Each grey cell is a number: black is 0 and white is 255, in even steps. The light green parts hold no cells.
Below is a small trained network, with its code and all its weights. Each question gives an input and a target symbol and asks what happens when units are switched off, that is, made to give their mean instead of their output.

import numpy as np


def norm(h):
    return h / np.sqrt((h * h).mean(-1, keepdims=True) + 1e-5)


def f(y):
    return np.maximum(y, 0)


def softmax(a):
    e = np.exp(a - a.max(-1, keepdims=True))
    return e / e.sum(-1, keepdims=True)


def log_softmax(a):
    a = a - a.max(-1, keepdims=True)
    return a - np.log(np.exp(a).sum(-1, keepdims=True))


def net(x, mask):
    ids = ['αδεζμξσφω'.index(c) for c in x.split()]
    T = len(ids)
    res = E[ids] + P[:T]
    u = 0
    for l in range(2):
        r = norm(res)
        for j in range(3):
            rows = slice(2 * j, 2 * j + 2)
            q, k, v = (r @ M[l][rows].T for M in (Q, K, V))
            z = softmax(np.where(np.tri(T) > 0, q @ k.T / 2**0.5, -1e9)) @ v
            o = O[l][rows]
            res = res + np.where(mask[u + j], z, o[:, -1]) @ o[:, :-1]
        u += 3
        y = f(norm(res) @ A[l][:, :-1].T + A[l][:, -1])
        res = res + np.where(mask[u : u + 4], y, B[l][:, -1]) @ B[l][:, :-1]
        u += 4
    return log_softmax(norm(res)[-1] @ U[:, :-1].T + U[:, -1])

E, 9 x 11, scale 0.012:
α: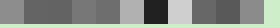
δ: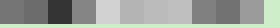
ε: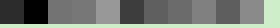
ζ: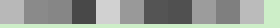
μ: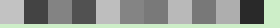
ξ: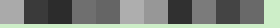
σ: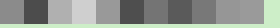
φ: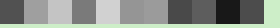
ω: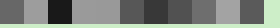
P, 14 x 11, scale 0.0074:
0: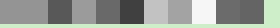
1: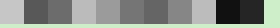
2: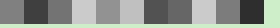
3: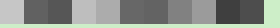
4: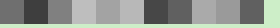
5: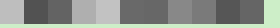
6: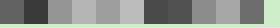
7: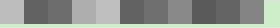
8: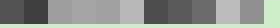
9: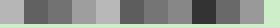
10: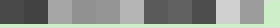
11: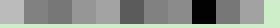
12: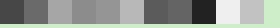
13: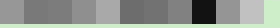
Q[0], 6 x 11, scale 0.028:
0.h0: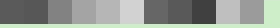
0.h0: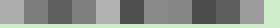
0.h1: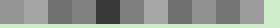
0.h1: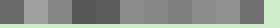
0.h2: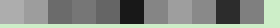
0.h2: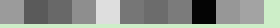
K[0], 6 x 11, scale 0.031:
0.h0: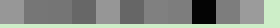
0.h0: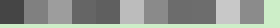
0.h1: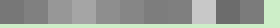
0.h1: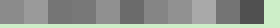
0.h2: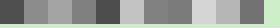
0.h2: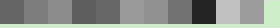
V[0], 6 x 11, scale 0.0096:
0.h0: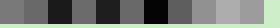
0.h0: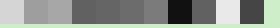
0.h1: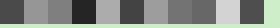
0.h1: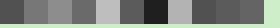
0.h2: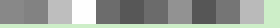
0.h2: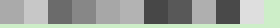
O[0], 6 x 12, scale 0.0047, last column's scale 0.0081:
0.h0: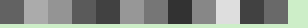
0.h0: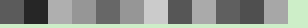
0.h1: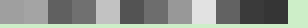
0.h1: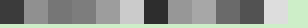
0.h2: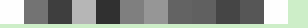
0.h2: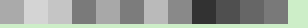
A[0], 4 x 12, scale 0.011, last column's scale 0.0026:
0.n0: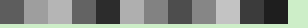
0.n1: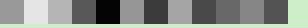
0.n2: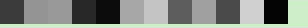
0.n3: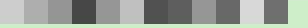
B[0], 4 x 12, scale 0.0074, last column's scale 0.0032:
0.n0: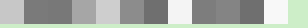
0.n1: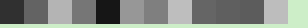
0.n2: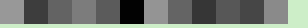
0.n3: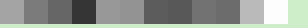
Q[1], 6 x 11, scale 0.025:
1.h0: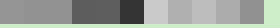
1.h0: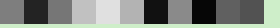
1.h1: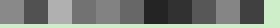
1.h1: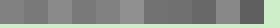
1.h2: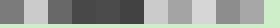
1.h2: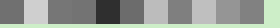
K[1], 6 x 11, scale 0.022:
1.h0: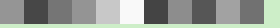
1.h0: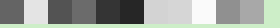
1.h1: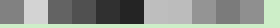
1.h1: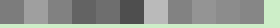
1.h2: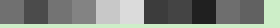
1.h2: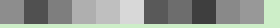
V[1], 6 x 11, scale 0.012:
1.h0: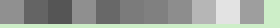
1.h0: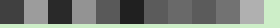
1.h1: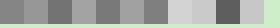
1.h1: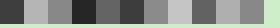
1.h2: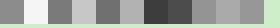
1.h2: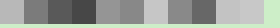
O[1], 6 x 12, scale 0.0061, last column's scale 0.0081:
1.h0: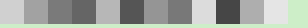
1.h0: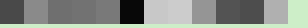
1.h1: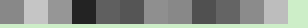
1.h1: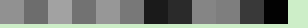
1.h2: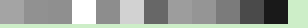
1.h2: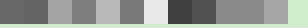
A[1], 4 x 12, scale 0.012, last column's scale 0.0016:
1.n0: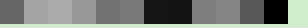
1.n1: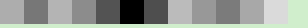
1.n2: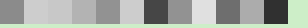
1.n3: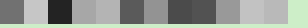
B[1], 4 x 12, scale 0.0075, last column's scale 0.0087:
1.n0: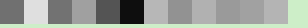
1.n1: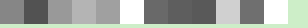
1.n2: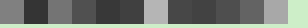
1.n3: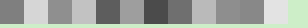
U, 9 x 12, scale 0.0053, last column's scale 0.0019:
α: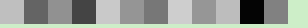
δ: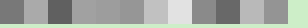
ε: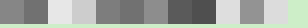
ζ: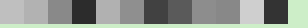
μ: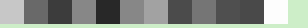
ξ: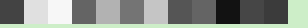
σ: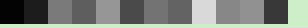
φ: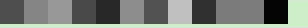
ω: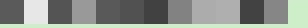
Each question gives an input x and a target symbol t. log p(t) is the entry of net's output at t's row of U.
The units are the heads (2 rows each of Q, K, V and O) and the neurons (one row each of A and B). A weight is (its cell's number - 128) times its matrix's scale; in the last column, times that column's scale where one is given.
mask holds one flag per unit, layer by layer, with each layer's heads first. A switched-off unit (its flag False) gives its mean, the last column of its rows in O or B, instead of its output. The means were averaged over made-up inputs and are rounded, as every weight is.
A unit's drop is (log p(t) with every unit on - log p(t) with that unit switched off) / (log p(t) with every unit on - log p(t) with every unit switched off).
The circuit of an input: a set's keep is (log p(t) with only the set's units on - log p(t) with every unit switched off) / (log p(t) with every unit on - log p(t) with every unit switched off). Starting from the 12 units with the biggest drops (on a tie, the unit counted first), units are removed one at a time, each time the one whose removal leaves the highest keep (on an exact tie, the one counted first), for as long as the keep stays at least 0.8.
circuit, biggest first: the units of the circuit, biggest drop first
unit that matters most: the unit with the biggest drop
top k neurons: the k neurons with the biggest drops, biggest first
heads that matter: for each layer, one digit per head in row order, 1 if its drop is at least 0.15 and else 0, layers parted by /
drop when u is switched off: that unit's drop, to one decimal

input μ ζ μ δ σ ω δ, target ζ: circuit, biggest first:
[1.h0]
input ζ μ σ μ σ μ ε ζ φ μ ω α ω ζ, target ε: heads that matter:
101 / 111
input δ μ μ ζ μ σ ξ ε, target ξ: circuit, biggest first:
[1.h2 0.h0 1.h1]
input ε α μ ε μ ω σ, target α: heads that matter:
100 / 100
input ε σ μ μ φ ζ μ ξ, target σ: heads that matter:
001 / 000
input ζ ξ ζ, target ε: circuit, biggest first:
[1.h0 0.h2]
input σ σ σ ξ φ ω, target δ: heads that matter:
100 / 010
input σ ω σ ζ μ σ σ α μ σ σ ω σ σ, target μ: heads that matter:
101 / 000
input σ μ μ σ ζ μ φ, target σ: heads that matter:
011 / 000
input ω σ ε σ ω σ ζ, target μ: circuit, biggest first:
[1.h2 1.n2]
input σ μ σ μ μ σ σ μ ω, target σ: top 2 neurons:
[0.n0 1.n0]
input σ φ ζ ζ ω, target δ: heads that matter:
001 / 010
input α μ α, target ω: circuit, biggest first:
[1.h1 0.n1 1.n0 0.h0]
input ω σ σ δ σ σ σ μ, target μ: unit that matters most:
0.h0
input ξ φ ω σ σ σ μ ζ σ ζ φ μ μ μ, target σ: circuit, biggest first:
[0.h2 1.h2]
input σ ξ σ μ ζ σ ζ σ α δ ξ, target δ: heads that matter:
010 / 010
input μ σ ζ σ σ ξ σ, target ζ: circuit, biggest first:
[1.h0 0.h2]
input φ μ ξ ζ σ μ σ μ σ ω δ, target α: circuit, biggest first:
[0.h0 0.n0]
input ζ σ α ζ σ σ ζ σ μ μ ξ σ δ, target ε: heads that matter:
001 / 101
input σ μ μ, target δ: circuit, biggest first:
[1.h1]
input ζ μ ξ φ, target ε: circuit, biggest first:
[1.h0 0.h2]
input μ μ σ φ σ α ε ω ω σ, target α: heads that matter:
101 / 000
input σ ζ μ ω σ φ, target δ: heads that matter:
001 / 010
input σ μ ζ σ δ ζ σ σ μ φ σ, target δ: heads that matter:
100 / 010
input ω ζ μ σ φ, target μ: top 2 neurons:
[1.n2 0.n0]
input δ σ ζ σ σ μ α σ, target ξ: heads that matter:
001 / 011
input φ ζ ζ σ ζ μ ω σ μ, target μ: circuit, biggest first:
[0.h2]
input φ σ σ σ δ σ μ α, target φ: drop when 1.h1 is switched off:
0.2
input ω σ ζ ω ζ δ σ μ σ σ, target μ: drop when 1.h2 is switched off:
0.3
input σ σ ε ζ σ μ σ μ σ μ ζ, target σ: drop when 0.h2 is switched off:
0.6
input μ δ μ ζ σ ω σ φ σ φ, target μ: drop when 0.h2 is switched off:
0.8
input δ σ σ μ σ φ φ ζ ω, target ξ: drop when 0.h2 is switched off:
0.1
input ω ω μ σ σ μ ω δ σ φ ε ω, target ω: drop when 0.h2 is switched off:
0.2
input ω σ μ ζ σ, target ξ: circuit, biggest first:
[0.h2]
